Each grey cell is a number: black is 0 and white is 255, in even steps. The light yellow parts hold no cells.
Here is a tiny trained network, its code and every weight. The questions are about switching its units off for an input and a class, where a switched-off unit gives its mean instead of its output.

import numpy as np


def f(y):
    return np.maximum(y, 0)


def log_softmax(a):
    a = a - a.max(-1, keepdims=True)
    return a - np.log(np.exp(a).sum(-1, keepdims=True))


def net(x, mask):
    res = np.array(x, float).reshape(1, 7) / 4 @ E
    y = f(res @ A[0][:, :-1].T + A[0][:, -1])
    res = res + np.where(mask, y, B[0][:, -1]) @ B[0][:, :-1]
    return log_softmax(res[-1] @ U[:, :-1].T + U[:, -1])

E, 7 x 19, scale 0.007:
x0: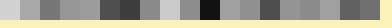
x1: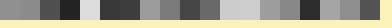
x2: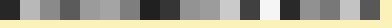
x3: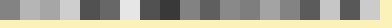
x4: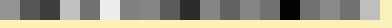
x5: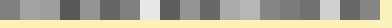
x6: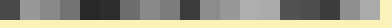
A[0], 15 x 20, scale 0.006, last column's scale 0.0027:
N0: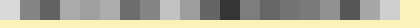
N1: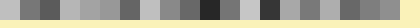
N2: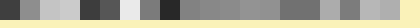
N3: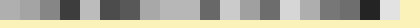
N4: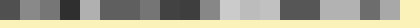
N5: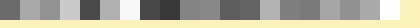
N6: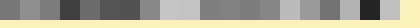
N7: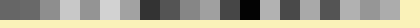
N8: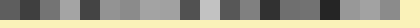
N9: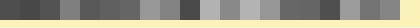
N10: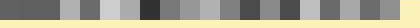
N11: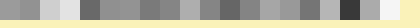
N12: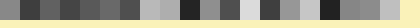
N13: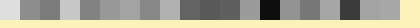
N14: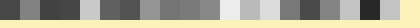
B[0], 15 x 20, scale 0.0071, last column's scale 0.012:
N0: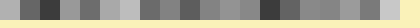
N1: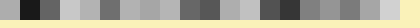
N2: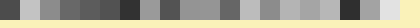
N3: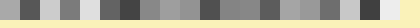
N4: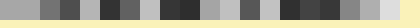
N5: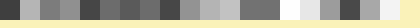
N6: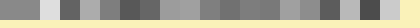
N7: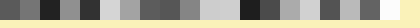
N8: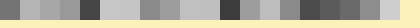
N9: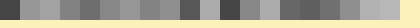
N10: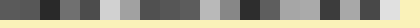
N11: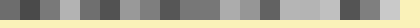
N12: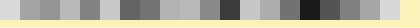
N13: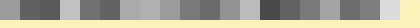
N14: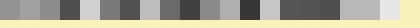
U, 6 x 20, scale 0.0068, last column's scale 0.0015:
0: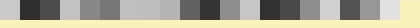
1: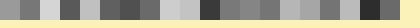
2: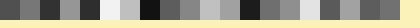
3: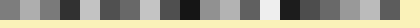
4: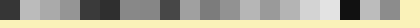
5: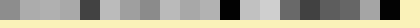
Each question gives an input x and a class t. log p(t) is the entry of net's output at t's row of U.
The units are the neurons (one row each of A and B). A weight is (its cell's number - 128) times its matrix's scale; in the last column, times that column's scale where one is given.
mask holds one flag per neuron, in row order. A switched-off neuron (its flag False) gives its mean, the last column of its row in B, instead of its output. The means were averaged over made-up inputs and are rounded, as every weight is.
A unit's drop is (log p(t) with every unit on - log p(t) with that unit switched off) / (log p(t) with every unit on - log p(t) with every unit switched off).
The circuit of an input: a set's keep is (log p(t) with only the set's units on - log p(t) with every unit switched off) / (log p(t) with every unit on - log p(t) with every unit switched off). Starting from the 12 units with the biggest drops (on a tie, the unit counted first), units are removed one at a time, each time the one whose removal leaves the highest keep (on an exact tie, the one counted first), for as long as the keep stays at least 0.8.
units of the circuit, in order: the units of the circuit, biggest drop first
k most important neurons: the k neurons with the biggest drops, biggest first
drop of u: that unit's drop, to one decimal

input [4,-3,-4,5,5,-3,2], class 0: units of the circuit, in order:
N13
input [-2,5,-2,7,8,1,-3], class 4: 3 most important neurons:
N5, N2, N3
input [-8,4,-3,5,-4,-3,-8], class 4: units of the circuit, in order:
N10, N7
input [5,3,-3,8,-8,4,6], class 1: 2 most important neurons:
N3, N5
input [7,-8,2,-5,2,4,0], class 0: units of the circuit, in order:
N5, N7
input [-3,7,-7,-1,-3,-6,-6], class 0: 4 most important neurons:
N1, N13, N0, N5
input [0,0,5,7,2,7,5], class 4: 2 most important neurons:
N2, N5
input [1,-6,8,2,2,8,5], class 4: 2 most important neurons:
N2, N5
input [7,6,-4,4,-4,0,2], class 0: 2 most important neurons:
N1, N13
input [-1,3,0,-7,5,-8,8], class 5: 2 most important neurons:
N12, N8
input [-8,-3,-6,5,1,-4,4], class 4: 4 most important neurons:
N2, N5, N11, N0
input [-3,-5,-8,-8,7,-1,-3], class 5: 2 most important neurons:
N8, N12
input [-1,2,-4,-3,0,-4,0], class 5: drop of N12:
0.1
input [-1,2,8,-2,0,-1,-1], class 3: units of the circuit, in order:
N14
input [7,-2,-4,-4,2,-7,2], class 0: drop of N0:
0.1
